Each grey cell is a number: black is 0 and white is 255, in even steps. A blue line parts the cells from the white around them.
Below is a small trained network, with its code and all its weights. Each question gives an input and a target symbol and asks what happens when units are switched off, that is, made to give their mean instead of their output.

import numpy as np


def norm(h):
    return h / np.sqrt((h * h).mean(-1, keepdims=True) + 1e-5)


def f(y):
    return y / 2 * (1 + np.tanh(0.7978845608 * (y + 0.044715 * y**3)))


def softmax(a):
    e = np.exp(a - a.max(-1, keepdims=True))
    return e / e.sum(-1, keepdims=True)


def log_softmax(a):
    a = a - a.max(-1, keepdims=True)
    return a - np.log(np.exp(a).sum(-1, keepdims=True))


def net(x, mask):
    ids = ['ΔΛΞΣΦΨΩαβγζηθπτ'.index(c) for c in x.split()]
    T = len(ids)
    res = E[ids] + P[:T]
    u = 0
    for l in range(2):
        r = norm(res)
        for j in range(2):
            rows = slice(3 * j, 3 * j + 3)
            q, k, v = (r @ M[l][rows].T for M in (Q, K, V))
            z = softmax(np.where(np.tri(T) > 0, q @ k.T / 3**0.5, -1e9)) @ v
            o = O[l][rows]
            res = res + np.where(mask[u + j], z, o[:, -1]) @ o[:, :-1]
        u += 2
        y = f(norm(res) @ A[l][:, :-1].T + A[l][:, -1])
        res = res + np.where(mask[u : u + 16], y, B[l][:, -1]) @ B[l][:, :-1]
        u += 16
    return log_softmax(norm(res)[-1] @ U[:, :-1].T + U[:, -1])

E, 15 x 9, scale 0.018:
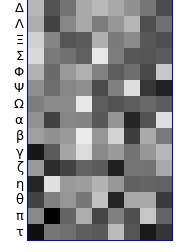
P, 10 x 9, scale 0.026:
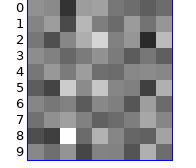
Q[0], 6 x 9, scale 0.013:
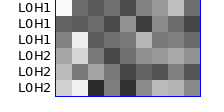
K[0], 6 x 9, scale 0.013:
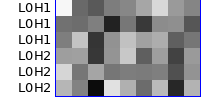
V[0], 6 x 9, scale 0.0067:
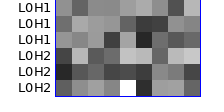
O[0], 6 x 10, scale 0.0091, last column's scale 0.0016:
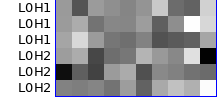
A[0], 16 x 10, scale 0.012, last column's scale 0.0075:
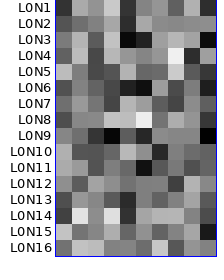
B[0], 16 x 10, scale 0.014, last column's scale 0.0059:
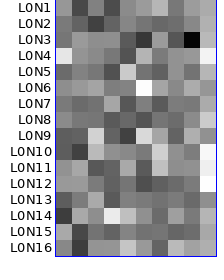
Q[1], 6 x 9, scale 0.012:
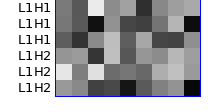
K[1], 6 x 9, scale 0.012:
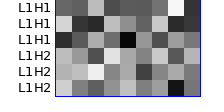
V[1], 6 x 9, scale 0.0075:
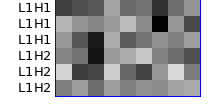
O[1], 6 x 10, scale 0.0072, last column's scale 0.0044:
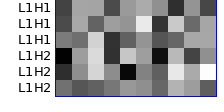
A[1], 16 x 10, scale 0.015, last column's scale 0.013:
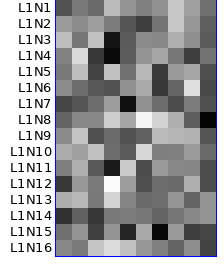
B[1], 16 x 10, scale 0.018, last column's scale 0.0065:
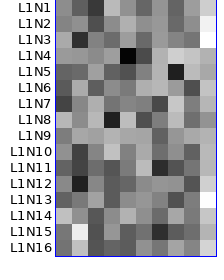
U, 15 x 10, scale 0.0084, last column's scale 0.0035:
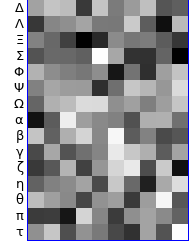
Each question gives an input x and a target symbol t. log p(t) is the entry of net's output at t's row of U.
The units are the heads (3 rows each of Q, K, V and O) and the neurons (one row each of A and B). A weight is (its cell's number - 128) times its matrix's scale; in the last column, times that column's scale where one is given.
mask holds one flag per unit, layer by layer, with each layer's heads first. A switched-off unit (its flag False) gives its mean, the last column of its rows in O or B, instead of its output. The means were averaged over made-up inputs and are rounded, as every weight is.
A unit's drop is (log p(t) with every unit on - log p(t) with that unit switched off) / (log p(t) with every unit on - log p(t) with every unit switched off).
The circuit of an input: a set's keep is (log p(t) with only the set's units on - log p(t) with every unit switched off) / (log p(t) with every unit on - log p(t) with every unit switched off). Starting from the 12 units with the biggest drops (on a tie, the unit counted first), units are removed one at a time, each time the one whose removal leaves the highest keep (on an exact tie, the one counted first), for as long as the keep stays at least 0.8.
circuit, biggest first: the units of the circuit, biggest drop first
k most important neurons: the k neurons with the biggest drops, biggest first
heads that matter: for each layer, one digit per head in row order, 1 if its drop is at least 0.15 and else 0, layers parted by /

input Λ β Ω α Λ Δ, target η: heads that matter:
01 / 00
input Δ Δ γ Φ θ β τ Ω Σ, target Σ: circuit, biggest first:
[L1H2 L0H2]
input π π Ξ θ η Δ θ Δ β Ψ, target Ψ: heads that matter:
10 / 00
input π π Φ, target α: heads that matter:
00 / 01
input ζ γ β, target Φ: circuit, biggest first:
[L1H1 L0N8 L0N12]
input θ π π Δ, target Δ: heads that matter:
00 / 00
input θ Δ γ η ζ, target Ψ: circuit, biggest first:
[L0N3 L1N4 L0N6]
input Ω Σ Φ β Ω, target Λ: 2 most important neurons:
[L0N3 L0N14]
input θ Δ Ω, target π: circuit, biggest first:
[L0H2 L1N16]
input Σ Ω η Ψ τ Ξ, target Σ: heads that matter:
00 / 01
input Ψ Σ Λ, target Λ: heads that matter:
11 / 00
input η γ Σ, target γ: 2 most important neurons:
[L1N6 L1N16]
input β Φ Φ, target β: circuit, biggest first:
[L0H2 L1N10 L1H1]
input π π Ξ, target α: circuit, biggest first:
[L1H2]
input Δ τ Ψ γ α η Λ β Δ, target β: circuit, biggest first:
[L0H2 L1N10]
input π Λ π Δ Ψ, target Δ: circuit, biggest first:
[L1N8 L0N14]
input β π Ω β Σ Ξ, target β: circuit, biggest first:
[L0H2 L1N10]
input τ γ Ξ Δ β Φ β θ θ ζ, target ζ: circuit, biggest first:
[L0N9]
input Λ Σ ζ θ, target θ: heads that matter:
10 / 00
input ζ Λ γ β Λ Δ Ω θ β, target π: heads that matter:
01 / 00
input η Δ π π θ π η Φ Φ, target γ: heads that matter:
00 / 10
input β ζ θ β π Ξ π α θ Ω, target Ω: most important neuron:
[L0N11]
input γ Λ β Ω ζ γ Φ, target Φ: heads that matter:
00 / 00
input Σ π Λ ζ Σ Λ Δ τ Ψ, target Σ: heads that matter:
00 / 01
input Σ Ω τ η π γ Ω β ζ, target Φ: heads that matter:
00 / 01
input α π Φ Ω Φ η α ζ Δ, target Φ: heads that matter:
10 / 11
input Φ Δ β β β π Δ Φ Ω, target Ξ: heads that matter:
00 / 11
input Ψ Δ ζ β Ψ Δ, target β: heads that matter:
01 / 00
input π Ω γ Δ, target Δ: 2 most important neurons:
[L1N8 L0N10]
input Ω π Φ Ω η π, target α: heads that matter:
00 / 00
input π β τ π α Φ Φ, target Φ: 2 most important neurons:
[L0N10 L0N12]
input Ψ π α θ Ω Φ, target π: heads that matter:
01 / 00
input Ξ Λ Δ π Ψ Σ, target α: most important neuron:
[L0N10]
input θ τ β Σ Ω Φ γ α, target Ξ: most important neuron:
[L1N6]
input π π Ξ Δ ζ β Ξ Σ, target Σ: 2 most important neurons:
[L1N11 L0N5]
